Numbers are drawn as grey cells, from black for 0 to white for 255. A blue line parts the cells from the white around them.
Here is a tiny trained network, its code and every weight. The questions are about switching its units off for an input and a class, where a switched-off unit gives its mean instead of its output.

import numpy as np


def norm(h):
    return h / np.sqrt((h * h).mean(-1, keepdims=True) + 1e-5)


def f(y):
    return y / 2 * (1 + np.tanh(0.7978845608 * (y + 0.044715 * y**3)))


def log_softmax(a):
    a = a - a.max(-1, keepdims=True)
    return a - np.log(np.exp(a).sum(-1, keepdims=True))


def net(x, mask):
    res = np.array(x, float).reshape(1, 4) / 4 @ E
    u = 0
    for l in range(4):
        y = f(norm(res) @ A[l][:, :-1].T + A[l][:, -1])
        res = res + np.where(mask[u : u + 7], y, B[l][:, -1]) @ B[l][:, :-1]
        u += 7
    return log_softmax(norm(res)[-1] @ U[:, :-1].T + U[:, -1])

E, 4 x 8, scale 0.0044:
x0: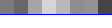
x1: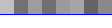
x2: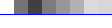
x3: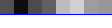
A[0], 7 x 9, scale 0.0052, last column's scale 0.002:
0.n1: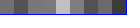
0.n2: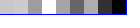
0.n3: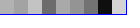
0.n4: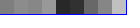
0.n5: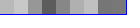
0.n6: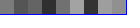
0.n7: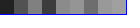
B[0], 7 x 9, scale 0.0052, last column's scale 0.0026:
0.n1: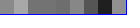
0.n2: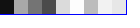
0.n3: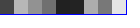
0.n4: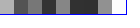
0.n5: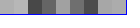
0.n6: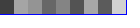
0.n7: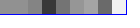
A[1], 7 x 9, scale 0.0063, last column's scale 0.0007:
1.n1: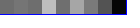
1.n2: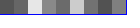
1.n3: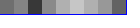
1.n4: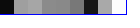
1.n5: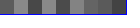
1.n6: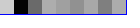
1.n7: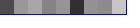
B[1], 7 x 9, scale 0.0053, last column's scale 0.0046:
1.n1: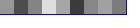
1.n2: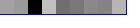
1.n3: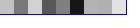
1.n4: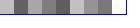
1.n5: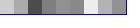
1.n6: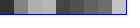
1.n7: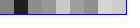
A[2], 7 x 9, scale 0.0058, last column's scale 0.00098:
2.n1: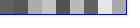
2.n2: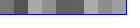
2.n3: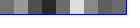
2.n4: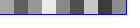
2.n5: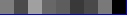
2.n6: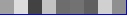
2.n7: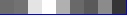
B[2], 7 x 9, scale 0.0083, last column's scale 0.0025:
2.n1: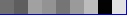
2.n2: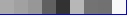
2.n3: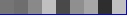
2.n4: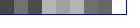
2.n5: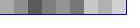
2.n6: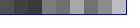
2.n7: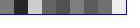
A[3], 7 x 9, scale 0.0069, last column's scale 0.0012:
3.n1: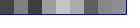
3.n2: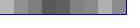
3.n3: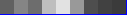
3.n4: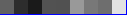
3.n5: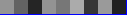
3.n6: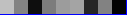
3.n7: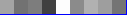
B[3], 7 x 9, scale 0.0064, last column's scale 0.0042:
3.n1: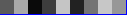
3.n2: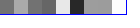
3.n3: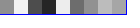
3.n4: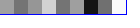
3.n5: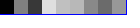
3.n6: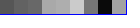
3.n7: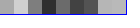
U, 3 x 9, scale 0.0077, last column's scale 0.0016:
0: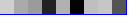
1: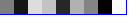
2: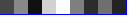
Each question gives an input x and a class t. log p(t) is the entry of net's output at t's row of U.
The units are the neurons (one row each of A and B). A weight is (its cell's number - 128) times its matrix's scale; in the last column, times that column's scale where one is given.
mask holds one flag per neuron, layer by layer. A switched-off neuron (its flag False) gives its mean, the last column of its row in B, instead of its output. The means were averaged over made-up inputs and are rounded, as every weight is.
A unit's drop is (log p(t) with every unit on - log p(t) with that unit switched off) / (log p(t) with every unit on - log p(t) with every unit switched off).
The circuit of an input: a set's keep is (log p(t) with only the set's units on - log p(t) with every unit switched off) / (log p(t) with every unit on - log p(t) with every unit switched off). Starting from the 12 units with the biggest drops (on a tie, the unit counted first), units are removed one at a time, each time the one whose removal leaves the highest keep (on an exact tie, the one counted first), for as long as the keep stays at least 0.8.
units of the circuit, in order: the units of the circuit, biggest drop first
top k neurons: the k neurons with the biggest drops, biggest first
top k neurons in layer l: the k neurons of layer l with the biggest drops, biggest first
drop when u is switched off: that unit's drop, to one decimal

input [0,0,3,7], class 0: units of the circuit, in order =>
1.n3
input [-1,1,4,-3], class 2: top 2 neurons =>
2.n6, 0.n5
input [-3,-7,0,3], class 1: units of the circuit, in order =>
2.n3, 0.n7
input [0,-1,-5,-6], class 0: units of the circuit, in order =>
0.n4, 2.n5
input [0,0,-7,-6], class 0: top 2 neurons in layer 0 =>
0.n4, 0.n3
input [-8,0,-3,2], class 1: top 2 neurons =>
2.n3, 1.n3
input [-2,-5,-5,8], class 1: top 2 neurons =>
2.n3, 0.n7
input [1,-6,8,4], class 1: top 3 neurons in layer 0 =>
0.n2, 0.n4, 0.n7
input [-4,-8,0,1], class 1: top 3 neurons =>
1.n3, 2.n3, 0.n3
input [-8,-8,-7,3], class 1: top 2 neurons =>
1.n3, 2.n3
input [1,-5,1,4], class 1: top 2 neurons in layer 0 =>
0.n2, 0.n4
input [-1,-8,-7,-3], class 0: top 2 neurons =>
0.n4, 2.n5
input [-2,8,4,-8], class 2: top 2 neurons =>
2.n6, 1.n3
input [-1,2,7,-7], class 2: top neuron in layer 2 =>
2.n6
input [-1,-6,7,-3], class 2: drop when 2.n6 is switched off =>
1.0
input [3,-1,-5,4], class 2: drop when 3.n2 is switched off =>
0.0
